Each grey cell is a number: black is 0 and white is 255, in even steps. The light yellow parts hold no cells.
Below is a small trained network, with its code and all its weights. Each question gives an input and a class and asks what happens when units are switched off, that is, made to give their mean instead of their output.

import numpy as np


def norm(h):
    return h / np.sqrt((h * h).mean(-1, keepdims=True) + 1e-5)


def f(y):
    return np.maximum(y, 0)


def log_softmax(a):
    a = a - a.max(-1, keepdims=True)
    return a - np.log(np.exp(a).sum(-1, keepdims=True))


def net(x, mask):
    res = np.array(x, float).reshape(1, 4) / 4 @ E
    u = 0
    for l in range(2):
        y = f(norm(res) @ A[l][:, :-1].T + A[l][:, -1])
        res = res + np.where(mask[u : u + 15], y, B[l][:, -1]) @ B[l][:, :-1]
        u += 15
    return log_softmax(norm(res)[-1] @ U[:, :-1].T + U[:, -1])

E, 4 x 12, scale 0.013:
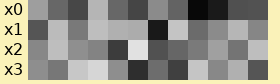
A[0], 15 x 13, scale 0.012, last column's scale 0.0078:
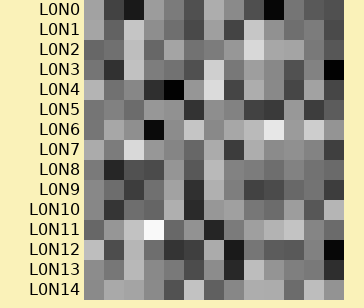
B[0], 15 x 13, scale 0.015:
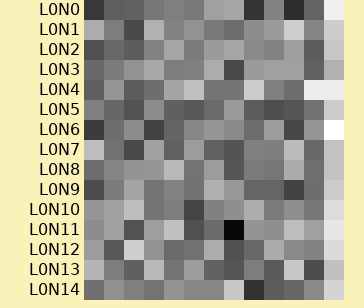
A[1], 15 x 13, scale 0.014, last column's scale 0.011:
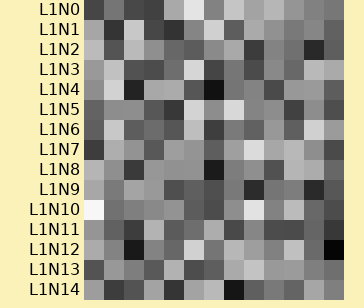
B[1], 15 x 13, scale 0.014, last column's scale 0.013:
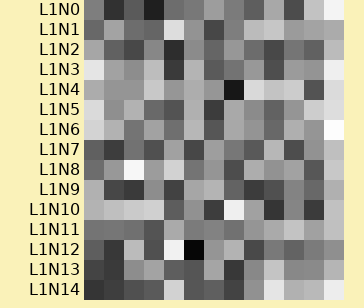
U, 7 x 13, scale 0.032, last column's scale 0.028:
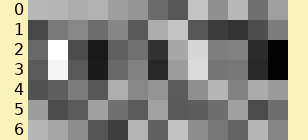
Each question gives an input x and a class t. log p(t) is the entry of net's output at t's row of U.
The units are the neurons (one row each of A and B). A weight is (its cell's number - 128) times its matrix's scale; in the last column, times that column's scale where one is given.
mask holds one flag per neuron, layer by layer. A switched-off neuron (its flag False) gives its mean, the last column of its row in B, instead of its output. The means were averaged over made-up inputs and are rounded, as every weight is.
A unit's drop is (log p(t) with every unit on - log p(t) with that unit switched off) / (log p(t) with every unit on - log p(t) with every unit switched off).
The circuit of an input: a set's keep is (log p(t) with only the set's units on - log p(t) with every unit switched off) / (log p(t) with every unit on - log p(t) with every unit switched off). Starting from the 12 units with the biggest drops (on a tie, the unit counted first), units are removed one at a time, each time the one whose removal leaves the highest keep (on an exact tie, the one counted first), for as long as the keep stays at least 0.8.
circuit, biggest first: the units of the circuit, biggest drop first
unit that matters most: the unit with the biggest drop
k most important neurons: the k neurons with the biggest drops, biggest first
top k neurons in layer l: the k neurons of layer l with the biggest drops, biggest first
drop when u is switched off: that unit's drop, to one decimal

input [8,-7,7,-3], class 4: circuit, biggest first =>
[L1N14]
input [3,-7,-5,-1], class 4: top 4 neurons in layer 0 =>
[L0N4, L0N12, L0N14, L0N3]
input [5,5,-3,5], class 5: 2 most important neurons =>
[L0N6, L0N11]
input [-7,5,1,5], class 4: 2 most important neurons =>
[L0N2, L0N6]
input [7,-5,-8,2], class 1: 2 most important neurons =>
[L0N0, L0N9]
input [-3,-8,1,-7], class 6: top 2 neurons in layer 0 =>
[L0N11, L0N4]
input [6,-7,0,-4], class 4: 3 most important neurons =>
[L0N4, L0N12, L0N14]
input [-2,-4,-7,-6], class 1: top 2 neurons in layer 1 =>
[L1N14, L1N4]
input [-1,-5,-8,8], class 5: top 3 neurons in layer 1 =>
[L1N9, L1N4, L1N6]
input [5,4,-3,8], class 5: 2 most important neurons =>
[L0N4, L0N5]
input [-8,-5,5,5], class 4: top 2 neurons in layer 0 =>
[L0N6, L0N2]
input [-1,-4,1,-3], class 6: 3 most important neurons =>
[L0N4, L0N11, L1N6]
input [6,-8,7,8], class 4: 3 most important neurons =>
[L1N14, L0N12, L0N4]
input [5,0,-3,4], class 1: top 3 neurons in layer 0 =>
[L0N0, L0N9, L0N11]
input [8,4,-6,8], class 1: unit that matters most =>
L0N0
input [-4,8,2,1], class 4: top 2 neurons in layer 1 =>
[L1N7, L1N10]
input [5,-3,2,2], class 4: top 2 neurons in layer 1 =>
[L1N14, L1N1]
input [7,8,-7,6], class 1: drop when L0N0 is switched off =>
0.4
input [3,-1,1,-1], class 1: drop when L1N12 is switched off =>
0.0
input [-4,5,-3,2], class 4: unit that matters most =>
L0N2
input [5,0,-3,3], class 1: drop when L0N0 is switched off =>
0.1
